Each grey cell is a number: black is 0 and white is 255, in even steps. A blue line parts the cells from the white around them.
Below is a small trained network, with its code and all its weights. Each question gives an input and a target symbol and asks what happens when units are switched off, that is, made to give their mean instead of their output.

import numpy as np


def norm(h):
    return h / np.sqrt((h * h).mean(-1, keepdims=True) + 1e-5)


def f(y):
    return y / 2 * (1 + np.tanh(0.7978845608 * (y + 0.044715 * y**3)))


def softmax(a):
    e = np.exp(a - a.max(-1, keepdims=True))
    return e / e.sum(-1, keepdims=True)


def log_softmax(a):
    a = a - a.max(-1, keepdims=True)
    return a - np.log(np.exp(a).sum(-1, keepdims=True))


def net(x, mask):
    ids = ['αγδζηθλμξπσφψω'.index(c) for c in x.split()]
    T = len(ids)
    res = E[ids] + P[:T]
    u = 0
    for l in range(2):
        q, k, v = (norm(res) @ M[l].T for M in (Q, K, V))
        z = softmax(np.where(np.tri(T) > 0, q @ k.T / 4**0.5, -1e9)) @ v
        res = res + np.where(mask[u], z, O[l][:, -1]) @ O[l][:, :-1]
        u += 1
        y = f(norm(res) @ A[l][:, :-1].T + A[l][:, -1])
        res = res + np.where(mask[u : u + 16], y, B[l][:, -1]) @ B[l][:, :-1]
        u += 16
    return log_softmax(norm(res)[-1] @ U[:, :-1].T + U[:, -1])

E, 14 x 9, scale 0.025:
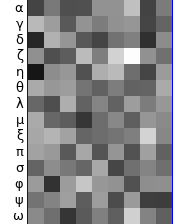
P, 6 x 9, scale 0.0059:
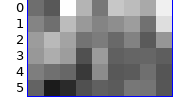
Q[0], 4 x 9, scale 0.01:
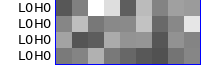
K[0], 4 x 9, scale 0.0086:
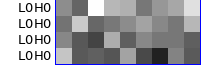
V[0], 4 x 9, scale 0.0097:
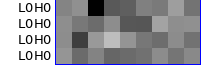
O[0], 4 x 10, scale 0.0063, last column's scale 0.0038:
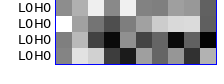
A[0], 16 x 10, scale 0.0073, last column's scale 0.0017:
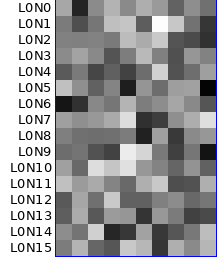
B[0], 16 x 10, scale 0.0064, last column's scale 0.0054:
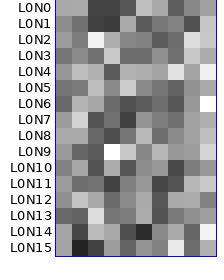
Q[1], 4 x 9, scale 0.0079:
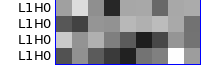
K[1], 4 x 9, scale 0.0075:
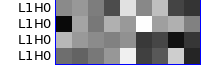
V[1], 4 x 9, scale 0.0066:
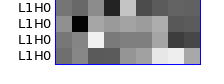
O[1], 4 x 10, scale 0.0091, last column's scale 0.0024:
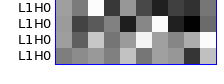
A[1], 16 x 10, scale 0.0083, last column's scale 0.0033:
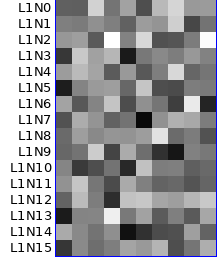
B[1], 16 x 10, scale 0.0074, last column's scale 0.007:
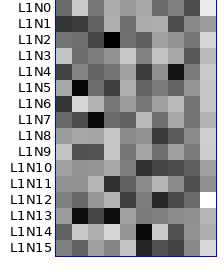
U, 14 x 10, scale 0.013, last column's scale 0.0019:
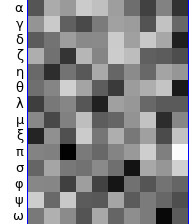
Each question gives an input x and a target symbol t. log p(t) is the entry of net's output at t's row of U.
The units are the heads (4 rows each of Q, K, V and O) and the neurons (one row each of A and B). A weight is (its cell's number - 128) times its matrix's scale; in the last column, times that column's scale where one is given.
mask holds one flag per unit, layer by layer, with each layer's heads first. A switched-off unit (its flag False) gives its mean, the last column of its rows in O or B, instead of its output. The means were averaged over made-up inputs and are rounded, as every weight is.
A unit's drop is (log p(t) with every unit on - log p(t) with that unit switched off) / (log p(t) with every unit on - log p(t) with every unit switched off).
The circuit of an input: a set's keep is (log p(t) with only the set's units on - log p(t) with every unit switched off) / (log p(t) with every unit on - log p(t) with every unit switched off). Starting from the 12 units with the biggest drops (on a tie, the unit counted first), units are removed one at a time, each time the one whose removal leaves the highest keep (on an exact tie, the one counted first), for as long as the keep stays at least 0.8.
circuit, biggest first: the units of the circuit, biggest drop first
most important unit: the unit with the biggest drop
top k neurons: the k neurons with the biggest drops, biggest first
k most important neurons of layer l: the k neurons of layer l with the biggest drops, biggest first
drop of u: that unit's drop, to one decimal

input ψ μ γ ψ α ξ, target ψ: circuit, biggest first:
(L1H0)
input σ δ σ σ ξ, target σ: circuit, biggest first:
(L1H0 L0N7)
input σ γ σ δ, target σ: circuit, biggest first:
(L1H0 L1N7)
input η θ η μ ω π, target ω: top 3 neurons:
(L0N9 L0N1 L0N7)
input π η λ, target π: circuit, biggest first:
(L0H0 L1H0 L1N7)
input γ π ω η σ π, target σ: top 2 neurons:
(L0N9 L0N7)
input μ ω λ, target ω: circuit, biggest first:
(L1H0 L1N0)
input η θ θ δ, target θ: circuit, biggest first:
(L1H0 L0N14 L1N3)
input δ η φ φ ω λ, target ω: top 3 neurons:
(L0N4 L0N8 L0N1)
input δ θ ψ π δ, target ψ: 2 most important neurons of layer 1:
(L1N3 L1N5)
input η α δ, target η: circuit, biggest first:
(L1N5 L1N3)
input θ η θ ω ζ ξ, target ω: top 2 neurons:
(L0N1 L1N4)
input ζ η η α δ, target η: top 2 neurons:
(L1N5 L1N13)
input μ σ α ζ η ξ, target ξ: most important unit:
L0N7
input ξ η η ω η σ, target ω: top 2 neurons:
(L0N1 L1N11)
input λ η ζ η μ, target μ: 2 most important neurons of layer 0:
(L0N15 L0N14)
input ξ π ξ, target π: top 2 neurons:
(L1N7 L0N4)
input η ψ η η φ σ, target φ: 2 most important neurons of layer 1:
(L1N14 L1N9)
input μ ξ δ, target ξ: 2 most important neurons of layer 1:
(L1N7 L1N2)
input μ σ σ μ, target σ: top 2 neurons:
(L0N7 L1N4)
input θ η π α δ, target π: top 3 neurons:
(L1N7 L0N14 L1N3)
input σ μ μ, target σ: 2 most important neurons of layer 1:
(L1N4 L1N3)
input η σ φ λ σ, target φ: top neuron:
(L0N7)
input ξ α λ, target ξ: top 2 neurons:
(L1N0 L0N4)
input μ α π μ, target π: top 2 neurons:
(L0N15 L1N12)
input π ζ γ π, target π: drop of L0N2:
0.0
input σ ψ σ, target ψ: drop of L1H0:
0.2
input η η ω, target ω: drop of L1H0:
0.1
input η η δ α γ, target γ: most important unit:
L1N2
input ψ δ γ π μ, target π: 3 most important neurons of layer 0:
(L0N15 L0N8 L0N2)
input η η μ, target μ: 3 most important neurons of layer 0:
(L0N15 L0N14 L0N2)
